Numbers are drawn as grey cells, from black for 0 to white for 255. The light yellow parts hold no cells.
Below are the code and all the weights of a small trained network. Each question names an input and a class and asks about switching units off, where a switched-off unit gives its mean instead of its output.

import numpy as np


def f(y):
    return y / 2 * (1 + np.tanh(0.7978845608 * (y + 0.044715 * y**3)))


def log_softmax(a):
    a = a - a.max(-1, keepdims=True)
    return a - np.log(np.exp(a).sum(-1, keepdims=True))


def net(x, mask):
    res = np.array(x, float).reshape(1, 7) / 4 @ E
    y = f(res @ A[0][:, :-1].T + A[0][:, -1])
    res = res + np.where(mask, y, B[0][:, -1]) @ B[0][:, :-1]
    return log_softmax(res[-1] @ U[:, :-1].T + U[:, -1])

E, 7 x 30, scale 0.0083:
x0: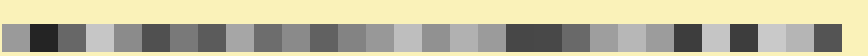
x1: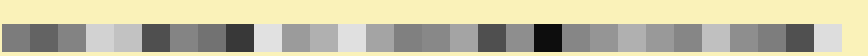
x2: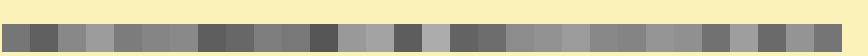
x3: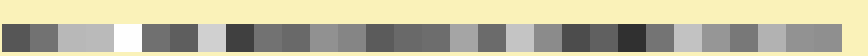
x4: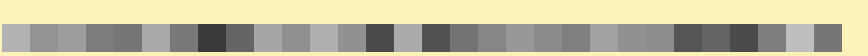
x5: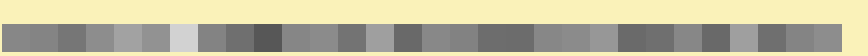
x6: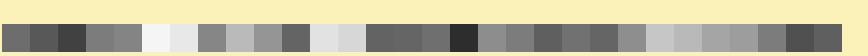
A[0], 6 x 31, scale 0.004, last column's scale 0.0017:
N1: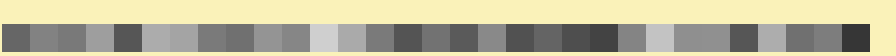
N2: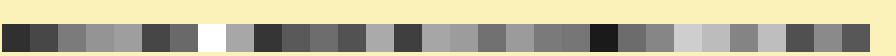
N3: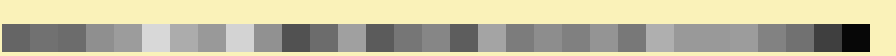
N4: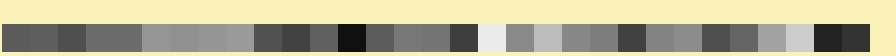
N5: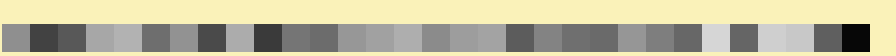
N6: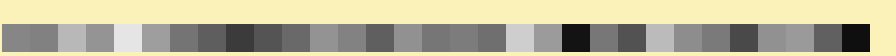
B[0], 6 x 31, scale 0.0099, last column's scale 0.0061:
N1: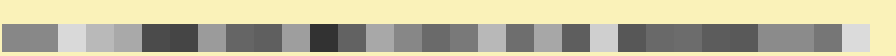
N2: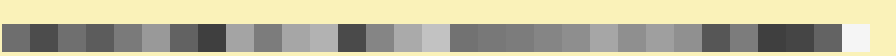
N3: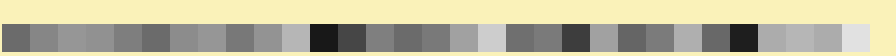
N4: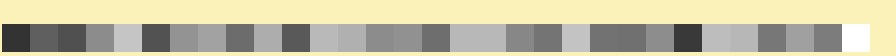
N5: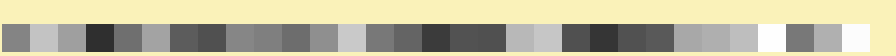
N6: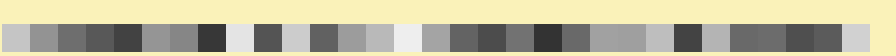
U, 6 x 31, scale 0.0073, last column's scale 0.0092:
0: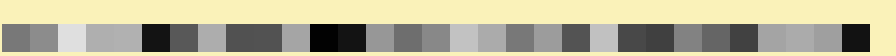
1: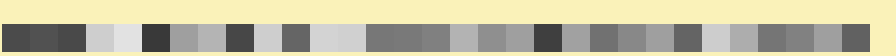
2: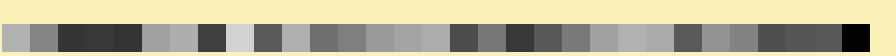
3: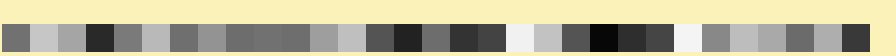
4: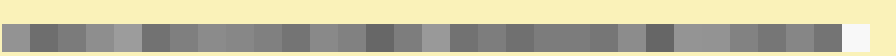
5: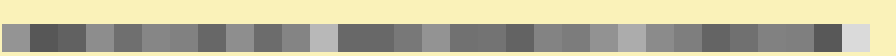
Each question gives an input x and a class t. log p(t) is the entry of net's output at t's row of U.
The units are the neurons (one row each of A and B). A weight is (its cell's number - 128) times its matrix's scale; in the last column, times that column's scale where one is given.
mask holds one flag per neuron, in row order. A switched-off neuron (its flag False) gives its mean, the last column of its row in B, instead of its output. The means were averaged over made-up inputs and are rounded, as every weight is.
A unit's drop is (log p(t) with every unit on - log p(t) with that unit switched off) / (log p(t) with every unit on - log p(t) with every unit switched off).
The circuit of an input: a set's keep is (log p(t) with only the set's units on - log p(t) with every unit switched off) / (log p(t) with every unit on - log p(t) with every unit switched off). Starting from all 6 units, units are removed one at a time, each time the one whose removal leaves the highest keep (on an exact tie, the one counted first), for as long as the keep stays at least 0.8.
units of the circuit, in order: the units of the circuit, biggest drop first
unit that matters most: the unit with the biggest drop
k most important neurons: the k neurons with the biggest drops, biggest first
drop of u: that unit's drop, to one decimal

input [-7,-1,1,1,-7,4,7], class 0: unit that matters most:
N3
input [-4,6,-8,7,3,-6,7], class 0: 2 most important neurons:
(N1; N4)
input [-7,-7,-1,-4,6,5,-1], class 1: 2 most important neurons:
(N4; N5)
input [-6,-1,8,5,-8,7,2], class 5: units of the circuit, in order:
(N2; N5)
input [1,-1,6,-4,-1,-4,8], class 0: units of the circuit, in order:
(N3; N1)
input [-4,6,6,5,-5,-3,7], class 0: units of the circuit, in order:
(N1; N3)
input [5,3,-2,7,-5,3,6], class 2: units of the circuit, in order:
(N2; N6)
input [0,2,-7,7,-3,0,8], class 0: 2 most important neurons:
(N1; N3)
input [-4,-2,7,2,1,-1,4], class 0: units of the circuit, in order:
(N5; N3)
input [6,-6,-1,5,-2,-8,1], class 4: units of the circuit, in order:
(N4; N2; N5)
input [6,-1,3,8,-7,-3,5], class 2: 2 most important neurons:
(N2; N6)
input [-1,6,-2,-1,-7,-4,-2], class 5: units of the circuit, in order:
(N4; N2)
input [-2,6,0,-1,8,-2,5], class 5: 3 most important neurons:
(N4; N1; N5)
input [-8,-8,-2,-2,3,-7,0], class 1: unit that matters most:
N4
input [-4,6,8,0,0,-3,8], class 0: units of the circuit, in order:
(N1; N3)
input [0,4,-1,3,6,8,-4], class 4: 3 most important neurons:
(N4; N1; N3)
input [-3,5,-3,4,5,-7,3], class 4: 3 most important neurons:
(N4; N6; N5)
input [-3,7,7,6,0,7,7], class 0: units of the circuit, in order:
(N1; N3)
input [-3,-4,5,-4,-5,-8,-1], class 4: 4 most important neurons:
(N5; N6; N4; N2)
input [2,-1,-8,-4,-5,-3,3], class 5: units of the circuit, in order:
(N6)
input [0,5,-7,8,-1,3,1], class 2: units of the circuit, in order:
(N6; N2)
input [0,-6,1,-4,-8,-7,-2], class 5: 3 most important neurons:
(N6; N2; N4)
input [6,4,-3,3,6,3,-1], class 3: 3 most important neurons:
(N5; N4; N2)
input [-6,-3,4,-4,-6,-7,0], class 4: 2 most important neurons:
(N5; N6)
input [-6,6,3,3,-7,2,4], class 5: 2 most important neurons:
(N2; N5)
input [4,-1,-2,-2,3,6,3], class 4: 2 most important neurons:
(N6; N2)
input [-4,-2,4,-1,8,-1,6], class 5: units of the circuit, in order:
(N5)
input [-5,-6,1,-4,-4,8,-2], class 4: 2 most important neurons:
(N5; N4)
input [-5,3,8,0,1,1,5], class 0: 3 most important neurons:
(N5; N1; N3)
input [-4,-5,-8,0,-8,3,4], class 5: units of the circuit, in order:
(N2; N5; N6)
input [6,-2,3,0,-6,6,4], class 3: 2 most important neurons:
(N5; N6)
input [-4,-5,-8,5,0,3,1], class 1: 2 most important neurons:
(N4; N5)
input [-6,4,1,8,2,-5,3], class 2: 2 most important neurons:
(N6; N5)
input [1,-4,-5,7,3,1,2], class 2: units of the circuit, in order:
(N6)
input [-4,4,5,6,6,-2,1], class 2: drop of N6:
0.8
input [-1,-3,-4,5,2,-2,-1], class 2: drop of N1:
0.1
